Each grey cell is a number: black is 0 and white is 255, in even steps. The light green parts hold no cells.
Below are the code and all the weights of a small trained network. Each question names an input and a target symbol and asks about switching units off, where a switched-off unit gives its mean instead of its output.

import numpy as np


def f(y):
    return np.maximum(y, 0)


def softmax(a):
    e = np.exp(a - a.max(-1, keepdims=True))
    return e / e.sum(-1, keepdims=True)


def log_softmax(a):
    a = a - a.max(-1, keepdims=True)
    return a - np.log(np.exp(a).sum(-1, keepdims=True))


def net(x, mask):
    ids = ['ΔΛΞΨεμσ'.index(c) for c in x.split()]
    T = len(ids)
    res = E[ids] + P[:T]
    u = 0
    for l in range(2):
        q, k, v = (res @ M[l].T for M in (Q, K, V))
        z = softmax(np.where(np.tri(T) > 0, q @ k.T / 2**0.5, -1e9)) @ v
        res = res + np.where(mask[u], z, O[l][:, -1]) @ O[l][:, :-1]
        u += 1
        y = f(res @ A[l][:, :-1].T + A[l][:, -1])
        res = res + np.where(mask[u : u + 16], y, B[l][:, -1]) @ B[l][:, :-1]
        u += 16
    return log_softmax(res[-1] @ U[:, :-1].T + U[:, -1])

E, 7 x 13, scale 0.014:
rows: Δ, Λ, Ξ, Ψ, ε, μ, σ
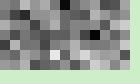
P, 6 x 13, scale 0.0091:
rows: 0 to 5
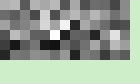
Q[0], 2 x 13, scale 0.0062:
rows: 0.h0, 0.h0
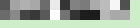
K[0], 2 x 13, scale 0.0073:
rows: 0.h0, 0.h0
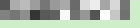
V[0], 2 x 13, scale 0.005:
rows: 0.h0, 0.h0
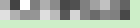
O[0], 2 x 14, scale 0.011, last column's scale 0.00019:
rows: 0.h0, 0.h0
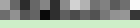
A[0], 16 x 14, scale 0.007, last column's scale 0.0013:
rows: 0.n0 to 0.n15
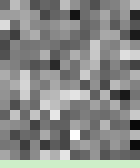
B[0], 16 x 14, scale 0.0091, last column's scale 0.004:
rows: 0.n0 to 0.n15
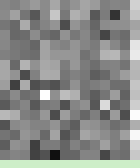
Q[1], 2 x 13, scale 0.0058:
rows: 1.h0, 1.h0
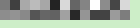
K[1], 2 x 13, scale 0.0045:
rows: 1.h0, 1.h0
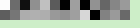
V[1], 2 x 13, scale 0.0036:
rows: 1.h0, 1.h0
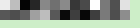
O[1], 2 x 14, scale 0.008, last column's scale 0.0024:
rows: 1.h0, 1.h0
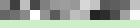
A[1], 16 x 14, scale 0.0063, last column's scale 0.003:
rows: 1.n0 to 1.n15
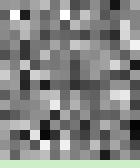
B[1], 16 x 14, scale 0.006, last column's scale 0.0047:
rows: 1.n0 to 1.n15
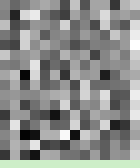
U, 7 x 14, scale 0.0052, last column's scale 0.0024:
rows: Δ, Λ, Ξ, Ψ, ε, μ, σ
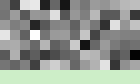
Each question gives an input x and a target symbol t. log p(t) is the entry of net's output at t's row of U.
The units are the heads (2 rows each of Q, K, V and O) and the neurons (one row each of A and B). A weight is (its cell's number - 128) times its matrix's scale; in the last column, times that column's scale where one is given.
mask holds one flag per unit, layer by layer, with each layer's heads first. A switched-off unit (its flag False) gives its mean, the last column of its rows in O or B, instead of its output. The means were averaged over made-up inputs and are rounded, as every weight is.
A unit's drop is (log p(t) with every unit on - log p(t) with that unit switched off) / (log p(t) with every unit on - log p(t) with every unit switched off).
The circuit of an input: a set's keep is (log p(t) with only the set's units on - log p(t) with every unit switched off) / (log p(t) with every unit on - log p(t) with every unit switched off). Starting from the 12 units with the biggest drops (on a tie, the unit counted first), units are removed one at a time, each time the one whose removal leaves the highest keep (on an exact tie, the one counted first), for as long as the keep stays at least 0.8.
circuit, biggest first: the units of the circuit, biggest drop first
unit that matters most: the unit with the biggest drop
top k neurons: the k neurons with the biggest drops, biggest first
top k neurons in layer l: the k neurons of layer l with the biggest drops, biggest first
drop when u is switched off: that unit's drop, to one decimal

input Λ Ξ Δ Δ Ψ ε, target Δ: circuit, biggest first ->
(1.n1)
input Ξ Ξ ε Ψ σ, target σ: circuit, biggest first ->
(0.n1 0.n4)
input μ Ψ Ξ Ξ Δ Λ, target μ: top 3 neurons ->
(0.n15 1.n11 1.n13)
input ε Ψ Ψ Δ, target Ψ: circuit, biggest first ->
(1.h0 0.n7 1.n2 1.n9)
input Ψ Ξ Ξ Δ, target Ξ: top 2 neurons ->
(0.n11 0.n7)
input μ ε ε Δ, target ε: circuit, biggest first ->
(0.n11 0.n8 0.h0 1.n12)
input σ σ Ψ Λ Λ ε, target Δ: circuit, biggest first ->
(1.n1 1.n10)
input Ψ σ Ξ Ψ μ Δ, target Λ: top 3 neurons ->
(1.n7 0.n7 1.n15)
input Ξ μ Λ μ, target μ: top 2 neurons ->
(1.n12 1.n8)
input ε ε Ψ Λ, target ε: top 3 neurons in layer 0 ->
(0.n11 0.n10 0.n8)
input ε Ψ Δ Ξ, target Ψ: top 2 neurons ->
(1.n8 0.n11)
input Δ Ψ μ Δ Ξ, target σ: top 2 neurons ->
(1.n9 0.n11)
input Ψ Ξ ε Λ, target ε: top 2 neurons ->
(0.n11 1.n12)
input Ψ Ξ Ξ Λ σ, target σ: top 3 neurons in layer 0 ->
(0.n1 0.n11 0.n15)
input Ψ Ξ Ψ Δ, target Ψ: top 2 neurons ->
(0.n7 1.n2)
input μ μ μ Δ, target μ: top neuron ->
(1.n8)
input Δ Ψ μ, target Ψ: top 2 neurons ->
(0.n9 1.n5)
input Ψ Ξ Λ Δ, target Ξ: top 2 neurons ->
(0.n11 0.n8)
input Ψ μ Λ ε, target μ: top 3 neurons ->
(1.n8 1.n12 0.n14)
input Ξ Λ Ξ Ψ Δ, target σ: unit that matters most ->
0.n5
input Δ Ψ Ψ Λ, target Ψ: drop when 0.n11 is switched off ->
0.2
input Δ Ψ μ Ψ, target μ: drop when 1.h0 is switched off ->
0.4
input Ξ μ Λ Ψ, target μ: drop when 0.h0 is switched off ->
0.3
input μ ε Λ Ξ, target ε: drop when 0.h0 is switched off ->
0.4
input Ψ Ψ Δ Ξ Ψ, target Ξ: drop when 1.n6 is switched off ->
0.1
